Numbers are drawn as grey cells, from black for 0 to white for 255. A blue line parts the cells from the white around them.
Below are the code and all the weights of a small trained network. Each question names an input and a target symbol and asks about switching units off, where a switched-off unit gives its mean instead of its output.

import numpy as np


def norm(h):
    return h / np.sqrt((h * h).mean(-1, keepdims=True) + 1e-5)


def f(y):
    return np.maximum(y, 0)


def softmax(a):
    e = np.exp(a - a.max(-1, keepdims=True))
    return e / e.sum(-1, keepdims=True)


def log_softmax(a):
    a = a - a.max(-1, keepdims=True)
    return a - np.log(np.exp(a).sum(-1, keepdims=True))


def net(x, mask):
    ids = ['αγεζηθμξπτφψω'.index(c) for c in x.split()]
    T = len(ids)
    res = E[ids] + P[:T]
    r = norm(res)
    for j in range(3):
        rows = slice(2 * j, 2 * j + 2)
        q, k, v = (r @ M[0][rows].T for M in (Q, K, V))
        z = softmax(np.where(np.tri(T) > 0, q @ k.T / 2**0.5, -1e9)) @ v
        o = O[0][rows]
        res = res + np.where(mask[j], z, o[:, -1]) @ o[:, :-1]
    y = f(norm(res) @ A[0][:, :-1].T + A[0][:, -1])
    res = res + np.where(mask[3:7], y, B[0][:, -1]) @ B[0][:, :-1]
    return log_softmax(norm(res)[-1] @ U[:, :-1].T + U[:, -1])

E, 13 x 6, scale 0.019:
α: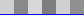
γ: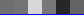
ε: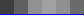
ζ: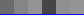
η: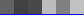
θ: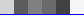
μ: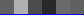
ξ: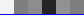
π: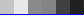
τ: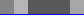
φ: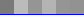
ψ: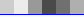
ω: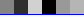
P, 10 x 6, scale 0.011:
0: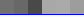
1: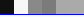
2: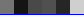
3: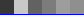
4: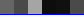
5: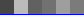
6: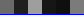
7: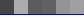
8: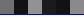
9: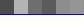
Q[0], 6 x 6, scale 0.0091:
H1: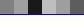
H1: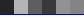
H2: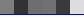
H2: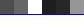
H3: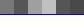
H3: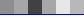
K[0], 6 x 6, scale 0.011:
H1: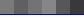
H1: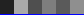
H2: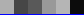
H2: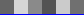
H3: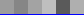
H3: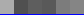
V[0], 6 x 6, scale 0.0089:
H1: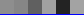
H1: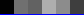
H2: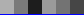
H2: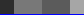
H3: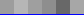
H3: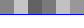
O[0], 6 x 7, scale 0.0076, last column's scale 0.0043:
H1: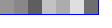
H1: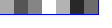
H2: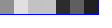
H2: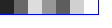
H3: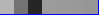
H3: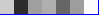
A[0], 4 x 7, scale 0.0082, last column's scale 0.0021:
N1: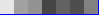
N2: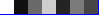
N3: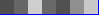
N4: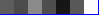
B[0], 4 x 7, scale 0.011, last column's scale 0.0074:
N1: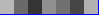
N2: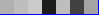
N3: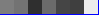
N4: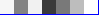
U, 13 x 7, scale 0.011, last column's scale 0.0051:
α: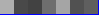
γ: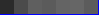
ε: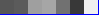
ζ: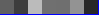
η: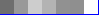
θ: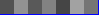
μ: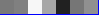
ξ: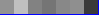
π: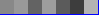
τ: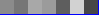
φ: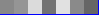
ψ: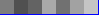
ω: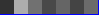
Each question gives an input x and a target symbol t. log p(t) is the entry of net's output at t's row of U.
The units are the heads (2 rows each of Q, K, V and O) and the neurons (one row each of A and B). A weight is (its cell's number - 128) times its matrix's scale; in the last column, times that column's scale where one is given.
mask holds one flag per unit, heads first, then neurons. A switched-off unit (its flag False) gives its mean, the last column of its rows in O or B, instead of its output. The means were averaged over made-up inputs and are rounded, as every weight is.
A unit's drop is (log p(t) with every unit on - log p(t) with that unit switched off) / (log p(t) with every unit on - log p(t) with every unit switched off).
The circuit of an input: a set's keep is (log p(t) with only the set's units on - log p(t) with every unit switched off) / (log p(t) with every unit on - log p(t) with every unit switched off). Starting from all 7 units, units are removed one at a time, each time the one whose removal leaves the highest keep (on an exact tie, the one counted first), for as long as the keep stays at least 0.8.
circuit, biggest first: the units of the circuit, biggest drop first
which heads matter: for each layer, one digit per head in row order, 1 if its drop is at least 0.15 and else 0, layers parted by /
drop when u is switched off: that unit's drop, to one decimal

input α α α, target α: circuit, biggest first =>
[H2]
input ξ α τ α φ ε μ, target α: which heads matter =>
110
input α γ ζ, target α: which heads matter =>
010
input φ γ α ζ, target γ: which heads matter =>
000
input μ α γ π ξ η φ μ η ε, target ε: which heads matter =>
100
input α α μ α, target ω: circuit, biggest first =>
[H1, N4, H3]
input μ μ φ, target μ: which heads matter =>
010
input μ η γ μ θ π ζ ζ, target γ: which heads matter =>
100
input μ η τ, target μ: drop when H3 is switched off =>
0.1
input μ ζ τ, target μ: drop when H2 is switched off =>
0.5
